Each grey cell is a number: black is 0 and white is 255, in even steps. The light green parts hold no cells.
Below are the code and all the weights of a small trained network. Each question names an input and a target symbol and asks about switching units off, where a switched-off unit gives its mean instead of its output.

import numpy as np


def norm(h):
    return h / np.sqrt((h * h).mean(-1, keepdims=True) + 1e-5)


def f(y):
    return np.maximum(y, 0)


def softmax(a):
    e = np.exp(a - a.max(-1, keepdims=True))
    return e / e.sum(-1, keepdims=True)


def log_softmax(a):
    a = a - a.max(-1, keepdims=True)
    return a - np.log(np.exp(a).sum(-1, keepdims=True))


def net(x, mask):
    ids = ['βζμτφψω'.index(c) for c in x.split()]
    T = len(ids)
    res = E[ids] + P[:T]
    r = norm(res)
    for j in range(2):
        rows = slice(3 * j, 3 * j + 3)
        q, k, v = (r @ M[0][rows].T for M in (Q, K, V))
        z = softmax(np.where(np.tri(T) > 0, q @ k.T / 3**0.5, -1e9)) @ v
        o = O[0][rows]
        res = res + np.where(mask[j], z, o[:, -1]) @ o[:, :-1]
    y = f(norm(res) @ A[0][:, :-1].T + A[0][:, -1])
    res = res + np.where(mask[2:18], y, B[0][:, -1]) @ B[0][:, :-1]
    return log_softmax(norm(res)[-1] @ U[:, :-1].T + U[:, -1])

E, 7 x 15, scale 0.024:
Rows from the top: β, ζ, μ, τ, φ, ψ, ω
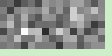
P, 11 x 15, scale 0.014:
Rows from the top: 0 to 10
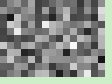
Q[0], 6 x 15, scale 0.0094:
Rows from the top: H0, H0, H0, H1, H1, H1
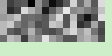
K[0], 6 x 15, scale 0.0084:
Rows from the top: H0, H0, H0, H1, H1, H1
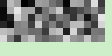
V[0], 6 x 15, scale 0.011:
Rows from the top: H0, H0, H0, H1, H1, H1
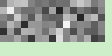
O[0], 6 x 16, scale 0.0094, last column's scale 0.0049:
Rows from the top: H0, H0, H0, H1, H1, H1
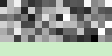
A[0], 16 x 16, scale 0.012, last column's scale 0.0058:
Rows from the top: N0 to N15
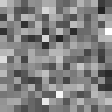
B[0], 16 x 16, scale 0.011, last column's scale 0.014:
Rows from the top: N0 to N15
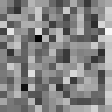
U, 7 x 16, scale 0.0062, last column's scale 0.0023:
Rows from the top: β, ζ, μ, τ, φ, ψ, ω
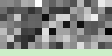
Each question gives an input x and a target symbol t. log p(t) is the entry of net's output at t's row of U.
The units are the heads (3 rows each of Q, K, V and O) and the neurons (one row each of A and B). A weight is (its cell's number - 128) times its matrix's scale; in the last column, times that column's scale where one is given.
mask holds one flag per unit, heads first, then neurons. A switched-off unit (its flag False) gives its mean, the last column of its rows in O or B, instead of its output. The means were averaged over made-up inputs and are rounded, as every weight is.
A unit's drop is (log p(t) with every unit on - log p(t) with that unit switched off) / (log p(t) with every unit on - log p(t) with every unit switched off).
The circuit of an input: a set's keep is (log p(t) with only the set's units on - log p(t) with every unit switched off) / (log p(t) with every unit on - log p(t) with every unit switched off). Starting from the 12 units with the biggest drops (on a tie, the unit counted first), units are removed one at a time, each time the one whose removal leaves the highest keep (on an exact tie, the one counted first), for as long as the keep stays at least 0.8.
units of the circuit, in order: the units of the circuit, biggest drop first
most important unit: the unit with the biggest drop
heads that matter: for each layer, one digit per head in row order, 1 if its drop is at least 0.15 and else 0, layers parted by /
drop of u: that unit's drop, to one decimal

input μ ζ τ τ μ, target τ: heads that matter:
10
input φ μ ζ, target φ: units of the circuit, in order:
H1, N5
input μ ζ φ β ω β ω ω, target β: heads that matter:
10
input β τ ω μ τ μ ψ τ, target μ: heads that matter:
10
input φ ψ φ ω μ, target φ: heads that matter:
01
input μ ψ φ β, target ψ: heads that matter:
11
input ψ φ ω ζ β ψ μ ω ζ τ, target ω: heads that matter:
10
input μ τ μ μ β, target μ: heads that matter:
00
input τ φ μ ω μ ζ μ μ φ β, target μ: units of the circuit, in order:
H0, N11
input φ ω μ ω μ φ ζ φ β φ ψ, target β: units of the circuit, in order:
H0, N3
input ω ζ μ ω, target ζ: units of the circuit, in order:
H0
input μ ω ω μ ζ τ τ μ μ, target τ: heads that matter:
11
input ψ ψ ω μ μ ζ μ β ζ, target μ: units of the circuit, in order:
H0, N8
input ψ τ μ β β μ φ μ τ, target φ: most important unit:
H1
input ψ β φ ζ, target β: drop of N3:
0.0
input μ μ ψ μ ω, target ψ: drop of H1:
0.2
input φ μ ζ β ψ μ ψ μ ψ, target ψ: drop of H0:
1.0
